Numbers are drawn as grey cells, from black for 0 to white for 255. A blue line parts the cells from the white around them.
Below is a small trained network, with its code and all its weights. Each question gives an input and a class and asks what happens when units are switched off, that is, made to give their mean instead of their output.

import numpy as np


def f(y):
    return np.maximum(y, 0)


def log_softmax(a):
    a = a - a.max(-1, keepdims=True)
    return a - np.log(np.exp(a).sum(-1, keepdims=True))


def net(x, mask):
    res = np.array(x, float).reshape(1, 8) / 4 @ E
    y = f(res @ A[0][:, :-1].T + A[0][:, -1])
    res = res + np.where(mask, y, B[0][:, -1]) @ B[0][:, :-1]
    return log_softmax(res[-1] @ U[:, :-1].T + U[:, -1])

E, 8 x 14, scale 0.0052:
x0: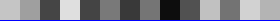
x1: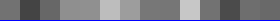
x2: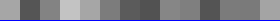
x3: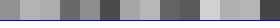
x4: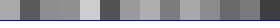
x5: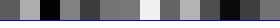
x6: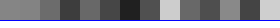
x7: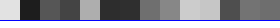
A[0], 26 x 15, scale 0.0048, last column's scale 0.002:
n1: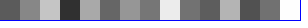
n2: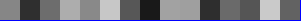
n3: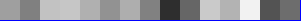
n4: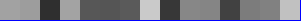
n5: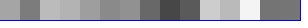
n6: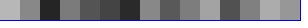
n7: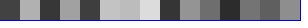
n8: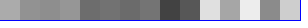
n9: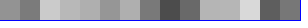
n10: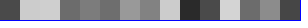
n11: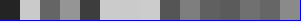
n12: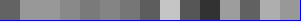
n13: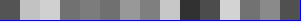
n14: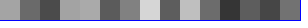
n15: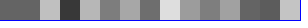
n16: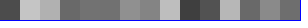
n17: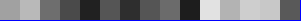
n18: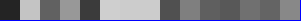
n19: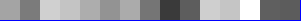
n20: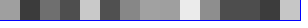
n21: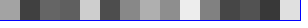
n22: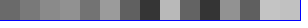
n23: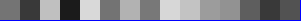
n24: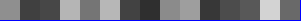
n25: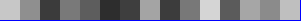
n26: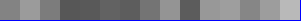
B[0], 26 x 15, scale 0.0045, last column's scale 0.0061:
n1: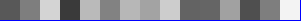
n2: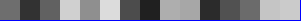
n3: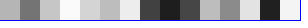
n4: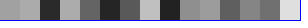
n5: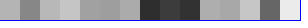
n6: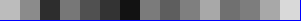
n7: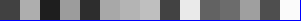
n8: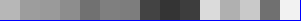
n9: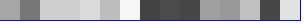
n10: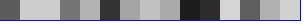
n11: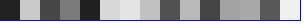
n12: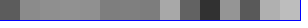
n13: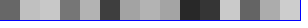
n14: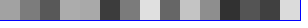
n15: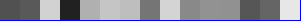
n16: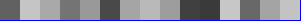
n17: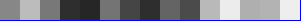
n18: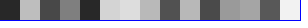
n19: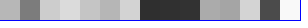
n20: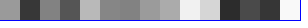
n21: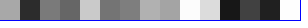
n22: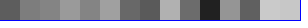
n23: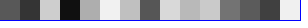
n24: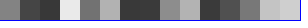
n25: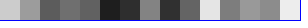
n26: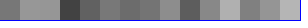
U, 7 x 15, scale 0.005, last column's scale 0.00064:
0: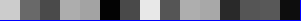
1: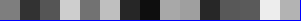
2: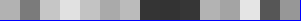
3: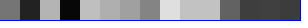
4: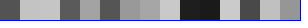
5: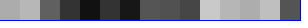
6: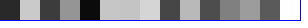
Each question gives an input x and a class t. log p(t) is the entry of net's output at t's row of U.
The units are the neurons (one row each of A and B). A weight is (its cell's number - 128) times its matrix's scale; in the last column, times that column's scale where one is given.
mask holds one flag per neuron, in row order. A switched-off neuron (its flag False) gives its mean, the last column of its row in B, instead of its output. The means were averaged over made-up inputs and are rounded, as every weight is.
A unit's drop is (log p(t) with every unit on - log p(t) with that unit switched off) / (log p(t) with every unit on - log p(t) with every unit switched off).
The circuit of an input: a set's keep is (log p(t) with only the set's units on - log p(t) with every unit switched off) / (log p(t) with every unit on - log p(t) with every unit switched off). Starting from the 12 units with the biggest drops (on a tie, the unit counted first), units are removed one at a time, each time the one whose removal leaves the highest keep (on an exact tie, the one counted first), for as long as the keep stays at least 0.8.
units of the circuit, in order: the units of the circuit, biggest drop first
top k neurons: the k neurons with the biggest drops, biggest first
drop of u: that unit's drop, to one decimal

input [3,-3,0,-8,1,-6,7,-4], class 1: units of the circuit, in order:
(n2)
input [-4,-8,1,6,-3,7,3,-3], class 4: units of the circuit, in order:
(n10, n13)
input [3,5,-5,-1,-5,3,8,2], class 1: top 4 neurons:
(n24, n2, n8, n22)
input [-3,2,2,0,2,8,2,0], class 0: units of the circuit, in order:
(n21, n14)
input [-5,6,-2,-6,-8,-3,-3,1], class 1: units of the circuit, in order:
(n2, n24)
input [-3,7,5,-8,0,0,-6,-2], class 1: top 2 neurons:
(n2, n24)
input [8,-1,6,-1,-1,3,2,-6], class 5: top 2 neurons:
(n17, n6)
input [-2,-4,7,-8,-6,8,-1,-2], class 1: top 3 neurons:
(n24, n2, n22)
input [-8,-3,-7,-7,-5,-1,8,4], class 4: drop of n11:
-0.1
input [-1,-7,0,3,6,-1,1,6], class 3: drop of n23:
0.2
